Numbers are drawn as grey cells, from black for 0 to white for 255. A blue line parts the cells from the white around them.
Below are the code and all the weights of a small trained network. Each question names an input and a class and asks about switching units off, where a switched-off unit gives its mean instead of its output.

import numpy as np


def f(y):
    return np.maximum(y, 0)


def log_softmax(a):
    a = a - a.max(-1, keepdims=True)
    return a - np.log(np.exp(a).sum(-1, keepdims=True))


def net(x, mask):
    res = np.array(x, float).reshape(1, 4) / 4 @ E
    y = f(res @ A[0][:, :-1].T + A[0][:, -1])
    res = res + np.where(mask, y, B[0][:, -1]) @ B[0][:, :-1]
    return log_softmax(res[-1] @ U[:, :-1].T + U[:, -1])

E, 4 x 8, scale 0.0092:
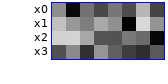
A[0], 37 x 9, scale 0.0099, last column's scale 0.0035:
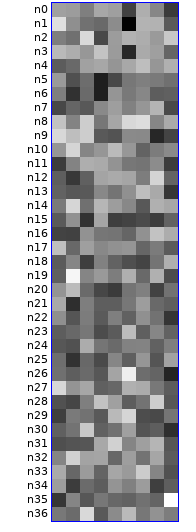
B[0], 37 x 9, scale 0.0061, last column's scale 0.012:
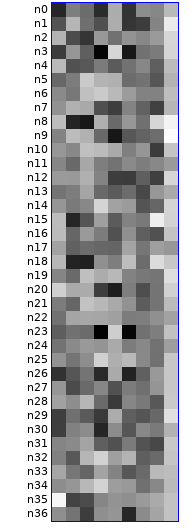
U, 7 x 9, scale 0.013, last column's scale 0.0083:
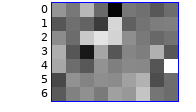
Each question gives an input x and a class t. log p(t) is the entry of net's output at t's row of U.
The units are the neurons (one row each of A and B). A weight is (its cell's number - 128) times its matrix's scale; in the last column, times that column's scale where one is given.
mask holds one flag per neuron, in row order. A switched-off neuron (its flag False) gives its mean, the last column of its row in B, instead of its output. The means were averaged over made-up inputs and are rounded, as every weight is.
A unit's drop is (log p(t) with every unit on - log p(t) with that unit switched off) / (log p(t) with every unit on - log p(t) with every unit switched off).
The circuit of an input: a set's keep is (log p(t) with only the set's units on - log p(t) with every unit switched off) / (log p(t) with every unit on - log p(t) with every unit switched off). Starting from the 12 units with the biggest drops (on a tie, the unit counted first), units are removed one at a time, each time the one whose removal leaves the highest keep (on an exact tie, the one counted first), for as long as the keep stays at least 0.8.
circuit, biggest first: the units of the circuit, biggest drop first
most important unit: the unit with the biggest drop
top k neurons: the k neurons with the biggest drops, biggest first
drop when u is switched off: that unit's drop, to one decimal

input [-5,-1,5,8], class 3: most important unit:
n15
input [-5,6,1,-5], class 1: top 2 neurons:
n3, n0
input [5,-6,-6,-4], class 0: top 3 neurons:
n12, n16, n3
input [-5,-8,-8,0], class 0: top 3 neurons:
n12, n28, n7
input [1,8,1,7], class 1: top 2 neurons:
n3, n1
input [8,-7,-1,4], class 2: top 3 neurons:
n6, n25, n34
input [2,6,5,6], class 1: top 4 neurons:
n3, n1, n8, n0
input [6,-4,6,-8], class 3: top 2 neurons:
n8, n2
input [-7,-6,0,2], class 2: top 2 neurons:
n19, n14
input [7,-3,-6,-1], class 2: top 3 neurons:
n6, n25, n9
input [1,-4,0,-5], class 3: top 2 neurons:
n8, n3
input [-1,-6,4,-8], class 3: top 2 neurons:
n8, n2
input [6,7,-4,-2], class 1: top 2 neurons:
n3, n1
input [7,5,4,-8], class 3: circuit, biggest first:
n8
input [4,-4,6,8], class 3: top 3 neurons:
n15, n18, n35
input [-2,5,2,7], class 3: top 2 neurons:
n15, n18
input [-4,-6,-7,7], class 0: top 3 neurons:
n12, n28, n7
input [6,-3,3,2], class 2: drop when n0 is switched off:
0.0
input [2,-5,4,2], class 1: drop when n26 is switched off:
0.1
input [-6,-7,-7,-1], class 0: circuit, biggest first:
n12
